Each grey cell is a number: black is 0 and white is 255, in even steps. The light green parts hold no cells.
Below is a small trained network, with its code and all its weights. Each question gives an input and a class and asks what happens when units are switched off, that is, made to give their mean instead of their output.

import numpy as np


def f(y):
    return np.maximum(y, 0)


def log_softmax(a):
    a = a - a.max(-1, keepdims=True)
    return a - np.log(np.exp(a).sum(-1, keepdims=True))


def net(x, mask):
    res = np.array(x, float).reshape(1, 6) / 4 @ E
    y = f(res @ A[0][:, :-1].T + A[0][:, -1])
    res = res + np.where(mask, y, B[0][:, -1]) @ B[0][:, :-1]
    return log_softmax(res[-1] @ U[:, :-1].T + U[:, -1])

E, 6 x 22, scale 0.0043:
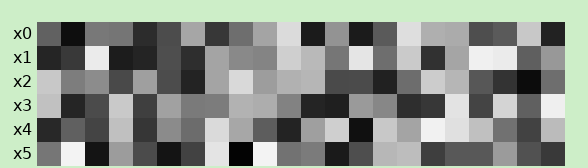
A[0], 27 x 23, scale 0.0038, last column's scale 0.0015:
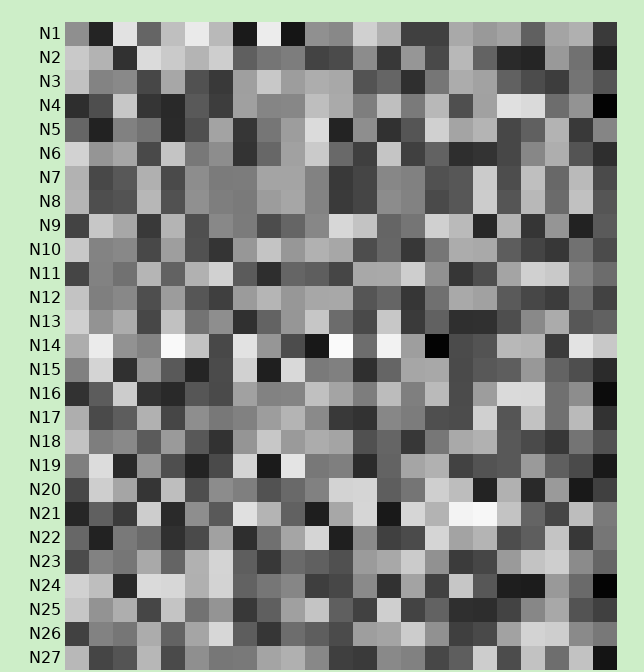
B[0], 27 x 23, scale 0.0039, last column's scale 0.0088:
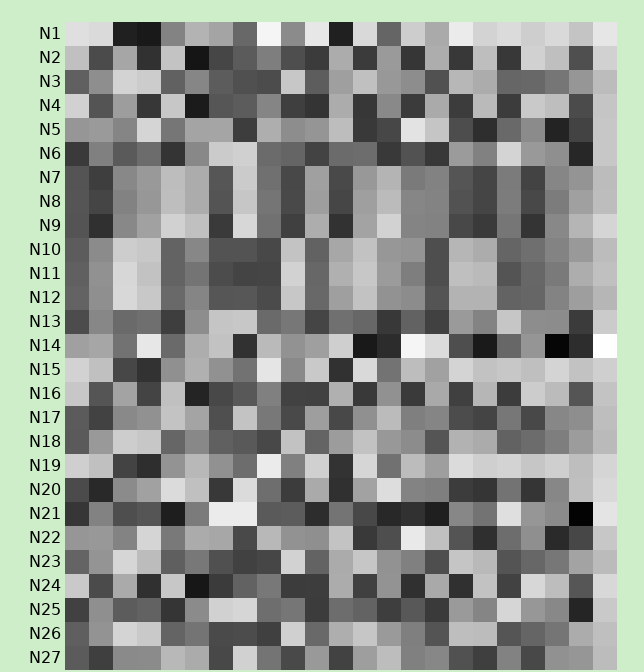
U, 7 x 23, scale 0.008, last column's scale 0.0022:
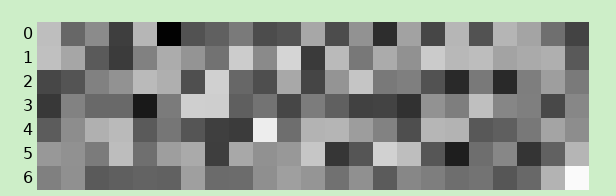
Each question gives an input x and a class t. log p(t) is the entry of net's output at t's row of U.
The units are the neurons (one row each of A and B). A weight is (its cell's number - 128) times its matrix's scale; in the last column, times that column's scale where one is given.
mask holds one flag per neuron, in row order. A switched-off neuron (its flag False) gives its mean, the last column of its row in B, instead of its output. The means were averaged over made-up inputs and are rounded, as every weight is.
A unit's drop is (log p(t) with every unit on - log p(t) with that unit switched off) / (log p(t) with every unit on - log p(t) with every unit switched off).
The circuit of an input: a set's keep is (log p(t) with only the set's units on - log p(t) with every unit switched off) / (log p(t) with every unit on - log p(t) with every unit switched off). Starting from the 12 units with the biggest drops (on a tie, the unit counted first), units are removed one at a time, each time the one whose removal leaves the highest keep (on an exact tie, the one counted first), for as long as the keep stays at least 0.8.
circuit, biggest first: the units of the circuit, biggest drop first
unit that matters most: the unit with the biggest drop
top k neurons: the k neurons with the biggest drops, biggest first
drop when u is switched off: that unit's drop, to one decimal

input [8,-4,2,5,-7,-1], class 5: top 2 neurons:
(N22; N5)
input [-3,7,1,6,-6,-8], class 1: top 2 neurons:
(N1; N24)
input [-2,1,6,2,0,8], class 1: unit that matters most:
N19
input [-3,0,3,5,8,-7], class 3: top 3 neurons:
(N21; N19; N15)
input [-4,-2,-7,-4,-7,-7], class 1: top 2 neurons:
(N1; N21)
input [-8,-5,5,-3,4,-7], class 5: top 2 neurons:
(N14; N19)
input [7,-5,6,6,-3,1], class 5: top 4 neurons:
(N5; N22; N20; N9)
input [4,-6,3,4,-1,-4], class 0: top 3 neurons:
(N24; N2; N14)
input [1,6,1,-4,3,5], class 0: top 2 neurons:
(N4; N16)
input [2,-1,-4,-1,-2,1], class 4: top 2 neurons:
(N14; N21)
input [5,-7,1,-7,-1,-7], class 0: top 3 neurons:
(N24; N2; N19)
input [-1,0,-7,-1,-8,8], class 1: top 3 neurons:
(N19; N15; N21)
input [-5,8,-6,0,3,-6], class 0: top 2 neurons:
(N4; N16)
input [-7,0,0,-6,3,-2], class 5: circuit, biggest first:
(N14)
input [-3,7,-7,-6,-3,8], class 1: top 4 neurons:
(N19; N15; N24; N2)
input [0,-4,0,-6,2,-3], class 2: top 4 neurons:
(N20; N9; N4; N16)
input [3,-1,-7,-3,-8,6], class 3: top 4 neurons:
(N25; N6; N13; N1)
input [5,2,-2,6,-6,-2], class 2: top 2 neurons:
(N21; N17)
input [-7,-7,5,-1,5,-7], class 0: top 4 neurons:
(N24; N2; N19; N15)
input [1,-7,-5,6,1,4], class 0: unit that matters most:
N24
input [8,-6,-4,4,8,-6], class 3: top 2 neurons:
(N21; N14)
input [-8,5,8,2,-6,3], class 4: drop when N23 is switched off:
-0.1
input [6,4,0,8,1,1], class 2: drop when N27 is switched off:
0.1
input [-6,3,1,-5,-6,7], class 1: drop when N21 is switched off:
0.1
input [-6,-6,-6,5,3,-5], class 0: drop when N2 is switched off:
0.8
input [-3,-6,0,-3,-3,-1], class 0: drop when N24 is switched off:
0.2
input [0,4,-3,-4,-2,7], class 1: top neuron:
(N19)
